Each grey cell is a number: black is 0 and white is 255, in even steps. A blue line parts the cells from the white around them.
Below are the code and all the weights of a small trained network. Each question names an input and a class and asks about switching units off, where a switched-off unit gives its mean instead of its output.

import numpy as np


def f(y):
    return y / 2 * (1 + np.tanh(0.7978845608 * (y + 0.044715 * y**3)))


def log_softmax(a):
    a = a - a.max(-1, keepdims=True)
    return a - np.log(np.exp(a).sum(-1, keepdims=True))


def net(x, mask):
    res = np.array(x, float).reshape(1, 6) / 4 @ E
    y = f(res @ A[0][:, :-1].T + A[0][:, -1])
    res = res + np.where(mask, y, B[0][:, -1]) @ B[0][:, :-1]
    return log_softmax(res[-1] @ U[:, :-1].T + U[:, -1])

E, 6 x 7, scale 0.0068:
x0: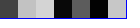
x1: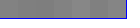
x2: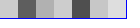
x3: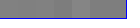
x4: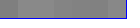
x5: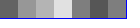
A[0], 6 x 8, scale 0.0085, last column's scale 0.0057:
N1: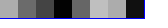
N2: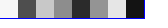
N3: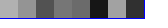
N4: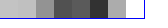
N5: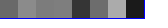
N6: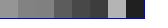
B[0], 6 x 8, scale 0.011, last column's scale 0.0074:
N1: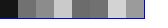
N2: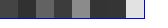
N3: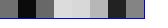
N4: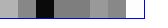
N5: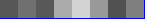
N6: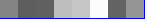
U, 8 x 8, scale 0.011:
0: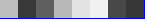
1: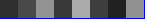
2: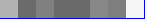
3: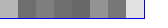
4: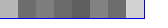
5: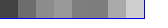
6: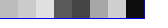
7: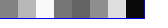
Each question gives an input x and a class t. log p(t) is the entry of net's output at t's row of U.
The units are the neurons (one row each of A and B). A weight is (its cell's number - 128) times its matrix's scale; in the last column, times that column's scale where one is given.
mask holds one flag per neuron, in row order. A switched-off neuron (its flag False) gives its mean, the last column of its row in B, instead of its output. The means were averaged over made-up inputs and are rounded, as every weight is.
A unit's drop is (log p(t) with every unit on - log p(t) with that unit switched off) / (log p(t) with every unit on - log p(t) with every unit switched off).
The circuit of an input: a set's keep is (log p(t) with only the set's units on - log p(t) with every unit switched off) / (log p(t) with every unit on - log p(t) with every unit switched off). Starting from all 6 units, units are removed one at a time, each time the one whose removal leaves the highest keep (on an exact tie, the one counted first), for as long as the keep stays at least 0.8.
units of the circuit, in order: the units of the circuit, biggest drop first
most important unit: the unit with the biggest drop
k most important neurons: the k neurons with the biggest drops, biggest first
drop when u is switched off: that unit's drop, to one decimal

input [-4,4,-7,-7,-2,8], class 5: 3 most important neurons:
(N2, N4, N3)
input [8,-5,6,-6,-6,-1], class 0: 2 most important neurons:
(N6, N4)
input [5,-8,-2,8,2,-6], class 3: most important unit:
N4
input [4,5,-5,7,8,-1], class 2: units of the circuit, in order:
(N2, N4)
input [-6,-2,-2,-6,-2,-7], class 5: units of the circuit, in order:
(N1, N4)
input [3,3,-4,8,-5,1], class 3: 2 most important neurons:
(N2, N4)
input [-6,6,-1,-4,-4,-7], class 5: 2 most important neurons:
(N1, N4)
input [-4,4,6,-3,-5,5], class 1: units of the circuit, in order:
(N2, N4)
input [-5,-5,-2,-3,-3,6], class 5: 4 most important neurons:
(N4, N2, N6, N3)
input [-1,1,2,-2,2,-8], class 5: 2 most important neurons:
(N1, N4)
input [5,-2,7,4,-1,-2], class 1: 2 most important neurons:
(N2, N5)
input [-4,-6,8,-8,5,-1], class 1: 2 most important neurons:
(N2, N4)
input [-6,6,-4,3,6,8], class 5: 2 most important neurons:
(N4, N2)
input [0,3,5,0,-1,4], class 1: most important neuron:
(N2)
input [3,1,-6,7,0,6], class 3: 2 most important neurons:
(N2, N4)
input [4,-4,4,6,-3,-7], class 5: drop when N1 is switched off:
1.5
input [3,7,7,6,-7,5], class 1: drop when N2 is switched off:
1.2
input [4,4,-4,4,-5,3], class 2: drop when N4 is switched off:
0.2
